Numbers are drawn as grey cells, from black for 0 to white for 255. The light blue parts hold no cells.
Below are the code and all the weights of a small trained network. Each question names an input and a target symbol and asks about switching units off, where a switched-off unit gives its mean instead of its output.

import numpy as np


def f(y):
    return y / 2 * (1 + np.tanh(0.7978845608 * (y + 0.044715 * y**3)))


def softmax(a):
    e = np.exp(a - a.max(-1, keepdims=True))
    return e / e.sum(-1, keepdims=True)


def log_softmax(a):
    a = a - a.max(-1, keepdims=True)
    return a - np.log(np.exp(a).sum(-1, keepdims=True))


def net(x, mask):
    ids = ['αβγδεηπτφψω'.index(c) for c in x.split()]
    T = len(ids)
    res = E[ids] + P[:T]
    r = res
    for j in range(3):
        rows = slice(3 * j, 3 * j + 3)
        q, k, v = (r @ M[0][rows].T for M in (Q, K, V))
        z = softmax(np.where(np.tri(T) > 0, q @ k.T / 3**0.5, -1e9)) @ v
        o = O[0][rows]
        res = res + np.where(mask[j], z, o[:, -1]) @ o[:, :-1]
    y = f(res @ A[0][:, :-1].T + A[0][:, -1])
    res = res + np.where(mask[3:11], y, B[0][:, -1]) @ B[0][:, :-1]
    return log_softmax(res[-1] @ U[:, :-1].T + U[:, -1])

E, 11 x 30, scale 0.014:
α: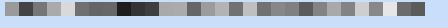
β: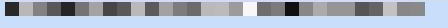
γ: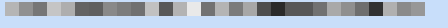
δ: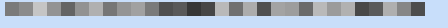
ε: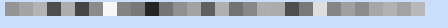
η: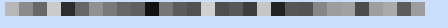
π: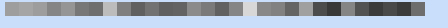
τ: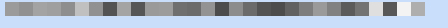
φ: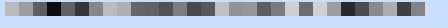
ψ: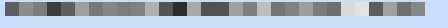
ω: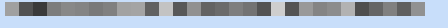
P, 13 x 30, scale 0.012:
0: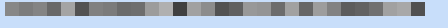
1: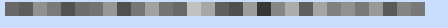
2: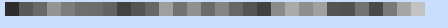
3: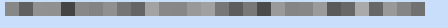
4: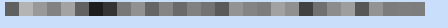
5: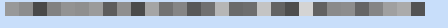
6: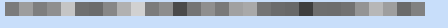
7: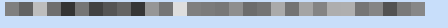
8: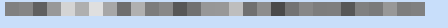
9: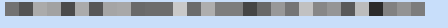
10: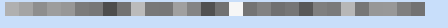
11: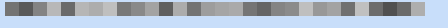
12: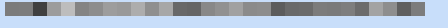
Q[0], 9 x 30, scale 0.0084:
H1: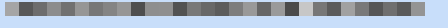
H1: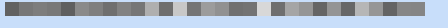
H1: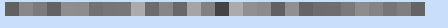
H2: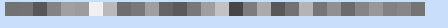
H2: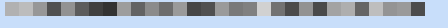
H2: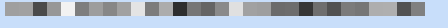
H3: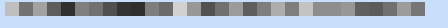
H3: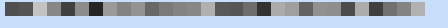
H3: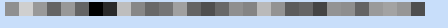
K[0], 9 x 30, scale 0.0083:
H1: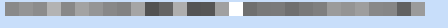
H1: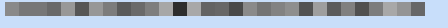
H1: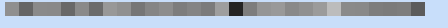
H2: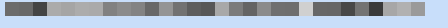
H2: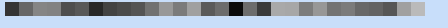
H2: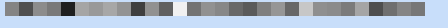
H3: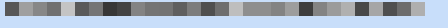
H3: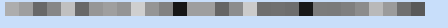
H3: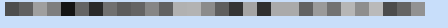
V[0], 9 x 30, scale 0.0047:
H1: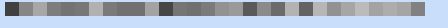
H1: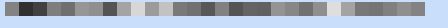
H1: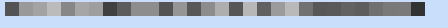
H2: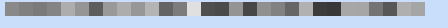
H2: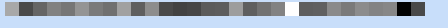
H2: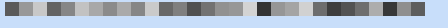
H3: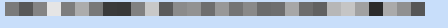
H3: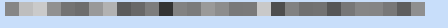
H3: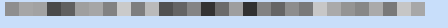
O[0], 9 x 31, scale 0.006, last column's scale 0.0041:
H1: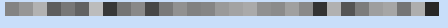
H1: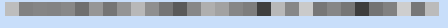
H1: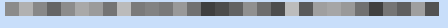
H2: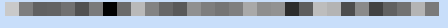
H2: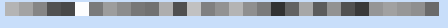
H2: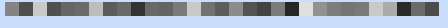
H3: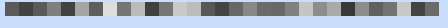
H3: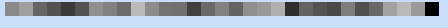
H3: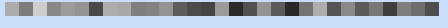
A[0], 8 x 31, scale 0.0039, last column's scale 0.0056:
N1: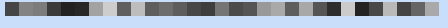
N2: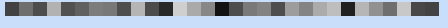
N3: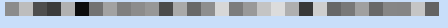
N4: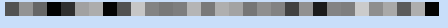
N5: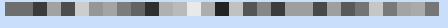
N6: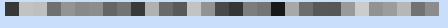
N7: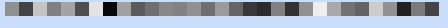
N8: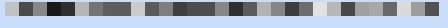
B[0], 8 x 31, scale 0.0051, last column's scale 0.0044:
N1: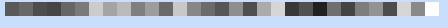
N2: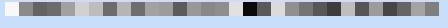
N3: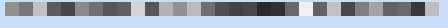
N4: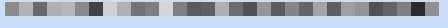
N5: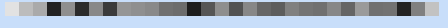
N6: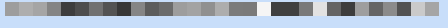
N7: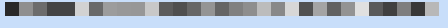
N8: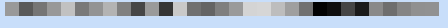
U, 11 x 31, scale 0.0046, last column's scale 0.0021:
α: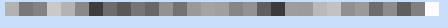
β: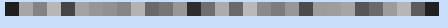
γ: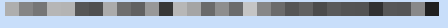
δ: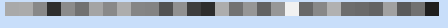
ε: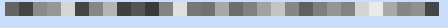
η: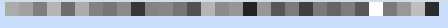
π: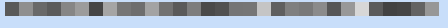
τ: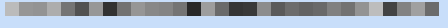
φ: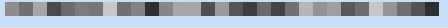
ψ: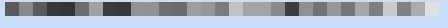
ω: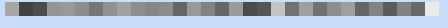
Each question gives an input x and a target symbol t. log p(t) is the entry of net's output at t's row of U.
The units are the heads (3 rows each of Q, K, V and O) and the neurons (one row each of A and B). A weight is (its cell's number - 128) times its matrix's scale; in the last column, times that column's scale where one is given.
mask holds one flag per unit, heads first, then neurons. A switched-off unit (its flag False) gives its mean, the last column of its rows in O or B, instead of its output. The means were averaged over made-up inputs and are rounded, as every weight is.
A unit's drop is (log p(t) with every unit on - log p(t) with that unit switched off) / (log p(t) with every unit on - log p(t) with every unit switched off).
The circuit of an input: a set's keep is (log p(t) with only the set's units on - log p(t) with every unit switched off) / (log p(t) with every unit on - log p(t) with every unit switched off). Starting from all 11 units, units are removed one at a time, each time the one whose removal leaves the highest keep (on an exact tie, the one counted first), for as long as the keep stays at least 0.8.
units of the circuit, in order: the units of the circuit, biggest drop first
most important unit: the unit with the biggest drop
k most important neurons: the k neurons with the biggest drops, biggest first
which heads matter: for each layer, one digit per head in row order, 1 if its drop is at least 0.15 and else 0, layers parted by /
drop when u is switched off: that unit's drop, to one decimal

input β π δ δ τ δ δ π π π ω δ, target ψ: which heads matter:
011
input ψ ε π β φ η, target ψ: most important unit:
H3
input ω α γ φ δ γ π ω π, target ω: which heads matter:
011
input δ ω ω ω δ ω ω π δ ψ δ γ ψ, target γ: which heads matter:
011
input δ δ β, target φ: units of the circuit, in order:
(H2, H3)
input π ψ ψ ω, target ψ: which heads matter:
001
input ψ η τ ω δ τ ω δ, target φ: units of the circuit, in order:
(H2, H3)
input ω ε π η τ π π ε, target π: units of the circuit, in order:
(N7, H2, H3)
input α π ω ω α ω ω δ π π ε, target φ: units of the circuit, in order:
(H3, H2)
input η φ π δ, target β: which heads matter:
010
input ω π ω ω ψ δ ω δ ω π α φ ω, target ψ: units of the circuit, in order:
(H3, H2)
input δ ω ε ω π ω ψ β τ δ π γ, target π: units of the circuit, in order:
(H2, N7, H3)
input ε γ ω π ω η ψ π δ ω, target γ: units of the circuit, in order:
(N8, H3, H2)
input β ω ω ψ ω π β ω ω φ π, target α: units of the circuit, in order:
(H3, N1)
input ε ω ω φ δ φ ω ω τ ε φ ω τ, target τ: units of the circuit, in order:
(H2, H3)
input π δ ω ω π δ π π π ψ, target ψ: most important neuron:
(N6)
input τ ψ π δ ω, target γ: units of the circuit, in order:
(H3, N8, H2)
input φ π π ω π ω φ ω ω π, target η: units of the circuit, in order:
(H3, H2)
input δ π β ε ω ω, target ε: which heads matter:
010
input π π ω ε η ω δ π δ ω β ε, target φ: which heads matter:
011
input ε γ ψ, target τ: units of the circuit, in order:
(H3, H2, N3)
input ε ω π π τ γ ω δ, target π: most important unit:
N7
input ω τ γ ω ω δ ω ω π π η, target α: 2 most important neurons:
(N1, N8)
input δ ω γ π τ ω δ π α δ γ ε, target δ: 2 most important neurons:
(N5, N2)
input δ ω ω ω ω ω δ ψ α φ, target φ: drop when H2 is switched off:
0.3
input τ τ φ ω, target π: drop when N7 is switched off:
1.1
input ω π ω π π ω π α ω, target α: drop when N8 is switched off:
0.1
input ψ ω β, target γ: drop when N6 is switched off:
0.0
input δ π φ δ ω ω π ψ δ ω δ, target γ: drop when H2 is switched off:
0.5
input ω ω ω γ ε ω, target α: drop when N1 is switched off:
0.4
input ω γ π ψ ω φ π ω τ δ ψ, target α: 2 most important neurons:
(N1, N7)
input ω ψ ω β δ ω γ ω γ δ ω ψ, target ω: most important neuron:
(N2)
